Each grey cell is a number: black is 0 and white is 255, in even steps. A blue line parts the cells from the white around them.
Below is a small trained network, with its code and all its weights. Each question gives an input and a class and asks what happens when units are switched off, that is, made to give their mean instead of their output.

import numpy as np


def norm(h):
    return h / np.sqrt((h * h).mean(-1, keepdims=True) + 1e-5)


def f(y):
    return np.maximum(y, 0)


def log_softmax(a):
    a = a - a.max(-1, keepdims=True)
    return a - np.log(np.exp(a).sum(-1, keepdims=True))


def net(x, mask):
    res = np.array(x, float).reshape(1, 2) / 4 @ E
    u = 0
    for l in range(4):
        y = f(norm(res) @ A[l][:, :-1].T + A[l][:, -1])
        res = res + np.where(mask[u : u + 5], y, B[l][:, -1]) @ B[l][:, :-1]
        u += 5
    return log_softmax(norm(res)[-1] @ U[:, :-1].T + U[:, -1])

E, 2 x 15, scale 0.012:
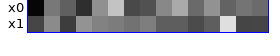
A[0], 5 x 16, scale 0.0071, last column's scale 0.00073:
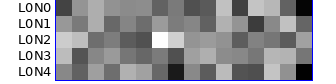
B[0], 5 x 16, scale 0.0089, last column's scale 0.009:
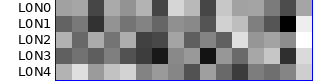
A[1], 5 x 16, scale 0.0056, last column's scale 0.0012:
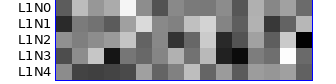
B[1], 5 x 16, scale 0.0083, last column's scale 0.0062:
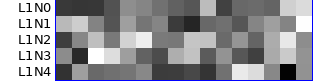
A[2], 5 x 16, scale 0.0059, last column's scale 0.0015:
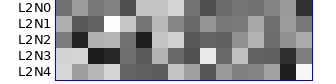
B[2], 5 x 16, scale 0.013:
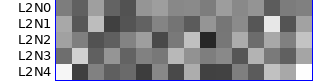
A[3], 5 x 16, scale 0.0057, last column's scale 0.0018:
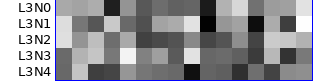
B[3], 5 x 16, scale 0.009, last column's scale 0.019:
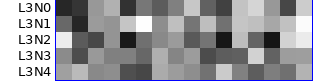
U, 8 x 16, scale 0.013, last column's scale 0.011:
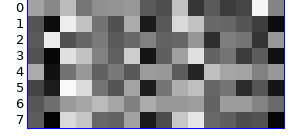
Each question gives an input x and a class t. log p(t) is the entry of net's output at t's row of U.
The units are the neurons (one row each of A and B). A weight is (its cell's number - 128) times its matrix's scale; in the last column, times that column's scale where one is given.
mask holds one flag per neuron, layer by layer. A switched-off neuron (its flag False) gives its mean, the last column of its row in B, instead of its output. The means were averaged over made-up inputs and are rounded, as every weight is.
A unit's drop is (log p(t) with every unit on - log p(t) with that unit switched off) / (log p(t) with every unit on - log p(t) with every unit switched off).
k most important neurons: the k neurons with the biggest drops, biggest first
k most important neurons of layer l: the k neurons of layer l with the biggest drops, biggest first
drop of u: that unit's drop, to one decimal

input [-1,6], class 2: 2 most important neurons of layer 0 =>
L0N2, L0N3
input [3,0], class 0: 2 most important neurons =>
L0N1, L0N3
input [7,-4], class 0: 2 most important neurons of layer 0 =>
L0N4, L0N3
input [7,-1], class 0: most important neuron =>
L0N1
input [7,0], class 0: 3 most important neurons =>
L0N1, L0N3, L1N3
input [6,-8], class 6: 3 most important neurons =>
L2N4, L0N2, L3N2
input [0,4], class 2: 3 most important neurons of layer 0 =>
L0N2, L0N3, L0N1
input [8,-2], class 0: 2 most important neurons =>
L0N1, L1N3
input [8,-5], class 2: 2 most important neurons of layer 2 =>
L2N4, L2N3
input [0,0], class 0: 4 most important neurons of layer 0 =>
L0N0, L0N3, L0N1, L0N2
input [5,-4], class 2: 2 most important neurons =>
L2N4, L3N1
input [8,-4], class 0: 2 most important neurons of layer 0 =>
L0N1, L0N3
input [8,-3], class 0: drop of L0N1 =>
1.0
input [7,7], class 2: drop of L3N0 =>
0.0
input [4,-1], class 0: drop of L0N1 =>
1.0
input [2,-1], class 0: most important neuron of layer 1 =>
L1N2
